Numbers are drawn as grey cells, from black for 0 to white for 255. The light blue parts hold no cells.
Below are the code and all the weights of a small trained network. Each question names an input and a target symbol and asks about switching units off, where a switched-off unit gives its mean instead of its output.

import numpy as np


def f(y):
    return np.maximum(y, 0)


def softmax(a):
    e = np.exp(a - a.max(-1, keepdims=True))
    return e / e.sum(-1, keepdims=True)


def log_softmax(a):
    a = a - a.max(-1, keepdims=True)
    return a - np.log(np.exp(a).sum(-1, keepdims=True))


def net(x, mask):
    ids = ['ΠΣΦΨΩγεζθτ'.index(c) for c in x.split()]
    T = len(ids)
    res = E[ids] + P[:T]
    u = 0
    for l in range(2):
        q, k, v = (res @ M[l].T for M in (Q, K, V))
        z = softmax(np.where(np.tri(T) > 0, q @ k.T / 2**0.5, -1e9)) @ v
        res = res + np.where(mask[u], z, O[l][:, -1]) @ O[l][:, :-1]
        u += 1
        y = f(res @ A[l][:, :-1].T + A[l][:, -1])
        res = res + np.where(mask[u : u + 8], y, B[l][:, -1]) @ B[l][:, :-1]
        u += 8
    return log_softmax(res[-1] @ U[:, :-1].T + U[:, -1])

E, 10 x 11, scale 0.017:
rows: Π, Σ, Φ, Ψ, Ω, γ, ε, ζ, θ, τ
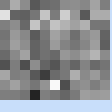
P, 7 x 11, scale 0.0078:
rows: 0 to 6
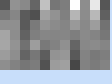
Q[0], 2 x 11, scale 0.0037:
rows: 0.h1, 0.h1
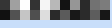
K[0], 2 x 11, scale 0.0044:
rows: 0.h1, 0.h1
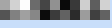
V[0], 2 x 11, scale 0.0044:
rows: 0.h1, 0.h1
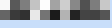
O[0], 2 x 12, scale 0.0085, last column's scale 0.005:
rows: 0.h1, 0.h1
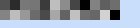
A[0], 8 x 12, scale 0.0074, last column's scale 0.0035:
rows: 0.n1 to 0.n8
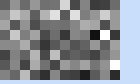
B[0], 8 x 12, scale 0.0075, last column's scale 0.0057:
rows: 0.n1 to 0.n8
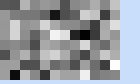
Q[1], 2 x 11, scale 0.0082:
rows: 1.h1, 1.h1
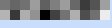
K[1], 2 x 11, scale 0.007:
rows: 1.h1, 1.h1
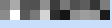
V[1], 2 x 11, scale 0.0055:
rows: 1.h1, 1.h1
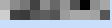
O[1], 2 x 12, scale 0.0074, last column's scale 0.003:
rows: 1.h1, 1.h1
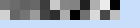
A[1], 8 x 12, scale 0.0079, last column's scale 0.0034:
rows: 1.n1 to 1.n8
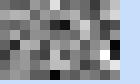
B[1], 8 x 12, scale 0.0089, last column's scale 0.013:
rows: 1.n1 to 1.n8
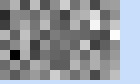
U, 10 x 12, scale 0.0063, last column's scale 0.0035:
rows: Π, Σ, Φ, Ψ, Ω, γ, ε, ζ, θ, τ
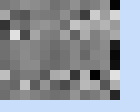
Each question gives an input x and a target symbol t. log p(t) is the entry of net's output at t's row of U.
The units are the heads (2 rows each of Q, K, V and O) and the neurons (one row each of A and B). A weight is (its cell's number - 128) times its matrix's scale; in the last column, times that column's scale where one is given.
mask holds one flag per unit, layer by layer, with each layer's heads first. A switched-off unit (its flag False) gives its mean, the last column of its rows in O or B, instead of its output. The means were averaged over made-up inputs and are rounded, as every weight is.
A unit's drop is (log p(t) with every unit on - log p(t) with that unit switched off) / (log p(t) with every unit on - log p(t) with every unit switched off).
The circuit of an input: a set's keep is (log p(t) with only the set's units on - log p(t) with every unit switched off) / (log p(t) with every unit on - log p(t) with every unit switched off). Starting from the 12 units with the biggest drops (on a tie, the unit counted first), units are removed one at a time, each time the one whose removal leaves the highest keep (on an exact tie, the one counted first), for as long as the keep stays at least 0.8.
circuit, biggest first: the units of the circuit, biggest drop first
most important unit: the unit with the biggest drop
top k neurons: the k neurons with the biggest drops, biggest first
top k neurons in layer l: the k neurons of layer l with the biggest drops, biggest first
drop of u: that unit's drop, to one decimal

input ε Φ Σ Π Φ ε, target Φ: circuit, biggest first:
[0.h1, 0.n6, 1.h1, 1.n7]
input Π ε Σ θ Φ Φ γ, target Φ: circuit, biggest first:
[0.h1, 1.h1, 0.n6, 1.n4]
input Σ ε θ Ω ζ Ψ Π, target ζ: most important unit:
0.n8
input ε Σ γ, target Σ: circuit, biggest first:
[1.h1, 0.h1]
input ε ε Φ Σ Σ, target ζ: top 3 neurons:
[0.n8, 1.n3, 1.n5]
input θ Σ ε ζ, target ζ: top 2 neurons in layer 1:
[1.n3, 1.n1]
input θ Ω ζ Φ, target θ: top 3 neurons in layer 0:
[0.n1, 0.n3, 0.n4]
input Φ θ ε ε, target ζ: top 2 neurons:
[0.n4, 0.n7]
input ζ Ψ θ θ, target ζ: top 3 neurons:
[1.n3, 0.n2, 1.n1]
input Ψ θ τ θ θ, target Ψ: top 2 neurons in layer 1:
[1.n1, 1.n4]
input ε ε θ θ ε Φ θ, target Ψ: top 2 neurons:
[0.n7, 0.n6]
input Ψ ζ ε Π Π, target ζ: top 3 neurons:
[1.n8, 0.n1, 1.n7]
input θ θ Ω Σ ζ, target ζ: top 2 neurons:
[0.n8, 1.n3]
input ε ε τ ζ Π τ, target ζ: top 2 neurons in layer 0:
[0.n1, 0.n3]
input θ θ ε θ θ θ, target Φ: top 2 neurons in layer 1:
[1.n7, 1.n4]
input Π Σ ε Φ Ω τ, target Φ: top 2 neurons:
[0.n6, 1.n4]
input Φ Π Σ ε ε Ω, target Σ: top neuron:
[1.n6]
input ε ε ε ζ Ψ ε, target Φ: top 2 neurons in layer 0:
[0.n4, 0.n2]
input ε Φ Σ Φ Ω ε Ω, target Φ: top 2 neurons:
[0.n6, 1.n4]
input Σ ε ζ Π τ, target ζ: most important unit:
0.n8
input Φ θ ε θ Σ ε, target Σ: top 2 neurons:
[1.n6, 0.n7]
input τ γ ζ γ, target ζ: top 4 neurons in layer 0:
[0.n1, 0.n3, 0.n2, 0.n7]
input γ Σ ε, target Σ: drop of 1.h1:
0.9
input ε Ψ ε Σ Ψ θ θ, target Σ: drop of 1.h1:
0.9
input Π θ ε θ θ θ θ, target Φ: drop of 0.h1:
1.0
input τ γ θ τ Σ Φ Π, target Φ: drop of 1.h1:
1.2
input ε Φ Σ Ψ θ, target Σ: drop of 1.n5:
-0.1
